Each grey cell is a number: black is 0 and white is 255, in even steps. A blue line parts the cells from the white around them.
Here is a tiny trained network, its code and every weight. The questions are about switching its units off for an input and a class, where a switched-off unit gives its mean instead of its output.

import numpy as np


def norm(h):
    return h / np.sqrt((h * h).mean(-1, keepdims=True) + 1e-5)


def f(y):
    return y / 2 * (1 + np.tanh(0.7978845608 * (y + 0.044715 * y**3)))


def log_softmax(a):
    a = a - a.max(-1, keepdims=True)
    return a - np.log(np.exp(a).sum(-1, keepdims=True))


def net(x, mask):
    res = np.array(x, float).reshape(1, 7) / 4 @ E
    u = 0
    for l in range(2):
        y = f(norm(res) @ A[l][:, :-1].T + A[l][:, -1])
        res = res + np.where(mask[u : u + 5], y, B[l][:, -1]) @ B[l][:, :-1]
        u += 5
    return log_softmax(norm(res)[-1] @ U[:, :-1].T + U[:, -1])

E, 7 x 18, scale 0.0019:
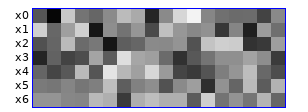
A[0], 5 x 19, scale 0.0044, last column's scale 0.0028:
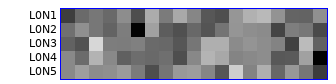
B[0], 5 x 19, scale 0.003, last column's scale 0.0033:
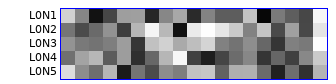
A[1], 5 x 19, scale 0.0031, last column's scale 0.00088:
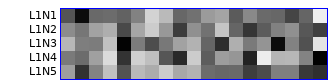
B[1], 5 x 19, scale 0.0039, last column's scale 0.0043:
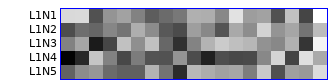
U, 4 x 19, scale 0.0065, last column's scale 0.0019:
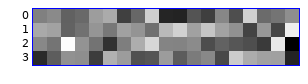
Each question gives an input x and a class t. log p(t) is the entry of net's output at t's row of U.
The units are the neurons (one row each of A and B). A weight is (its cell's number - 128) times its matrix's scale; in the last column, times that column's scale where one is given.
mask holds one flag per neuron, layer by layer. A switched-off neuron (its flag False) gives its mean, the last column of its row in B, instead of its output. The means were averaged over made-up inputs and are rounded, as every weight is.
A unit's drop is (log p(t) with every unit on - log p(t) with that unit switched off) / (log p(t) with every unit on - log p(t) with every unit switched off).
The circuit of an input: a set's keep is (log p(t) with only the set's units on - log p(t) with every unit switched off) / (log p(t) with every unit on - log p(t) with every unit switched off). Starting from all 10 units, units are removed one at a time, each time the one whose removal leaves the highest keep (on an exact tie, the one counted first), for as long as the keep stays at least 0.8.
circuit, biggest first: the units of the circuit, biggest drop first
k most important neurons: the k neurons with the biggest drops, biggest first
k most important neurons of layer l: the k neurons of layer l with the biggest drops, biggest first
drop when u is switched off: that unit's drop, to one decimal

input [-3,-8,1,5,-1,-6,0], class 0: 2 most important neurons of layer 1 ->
L1N5; L1N3
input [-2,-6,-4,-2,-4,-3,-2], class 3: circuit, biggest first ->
L0N1; L0N3; L1N1
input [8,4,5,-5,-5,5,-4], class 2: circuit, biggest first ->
L0N4
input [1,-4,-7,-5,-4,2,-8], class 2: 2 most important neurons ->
L0N2; L1N3
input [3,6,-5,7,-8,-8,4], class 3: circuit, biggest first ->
L1N4; L0N1; L0N3; L0N4
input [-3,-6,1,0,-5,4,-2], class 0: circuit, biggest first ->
L1N1; L1N5
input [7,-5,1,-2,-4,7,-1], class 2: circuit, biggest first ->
L1N3; L0N4
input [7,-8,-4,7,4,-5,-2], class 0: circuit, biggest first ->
L0N1; L1N3
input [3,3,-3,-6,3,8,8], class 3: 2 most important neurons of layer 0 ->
L0N1; L0N5
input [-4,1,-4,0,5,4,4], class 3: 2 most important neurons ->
L0N1; L1N5
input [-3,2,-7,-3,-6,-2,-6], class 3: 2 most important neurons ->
L0N1; L1N2
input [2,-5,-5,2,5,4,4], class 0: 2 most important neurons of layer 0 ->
L0N2; L0N3
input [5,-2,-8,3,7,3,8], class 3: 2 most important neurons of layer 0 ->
L0N1; L0N3
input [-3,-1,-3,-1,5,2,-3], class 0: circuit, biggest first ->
L0N2
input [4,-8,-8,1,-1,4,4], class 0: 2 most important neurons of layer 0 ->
L0N2; L0N3
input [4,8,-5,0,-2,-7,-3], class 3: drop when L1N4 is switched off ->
0.4
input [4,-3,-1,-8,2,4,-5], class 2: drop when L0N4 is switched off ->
0.5
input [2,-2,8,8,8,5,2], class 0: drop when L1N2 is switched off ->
0.0
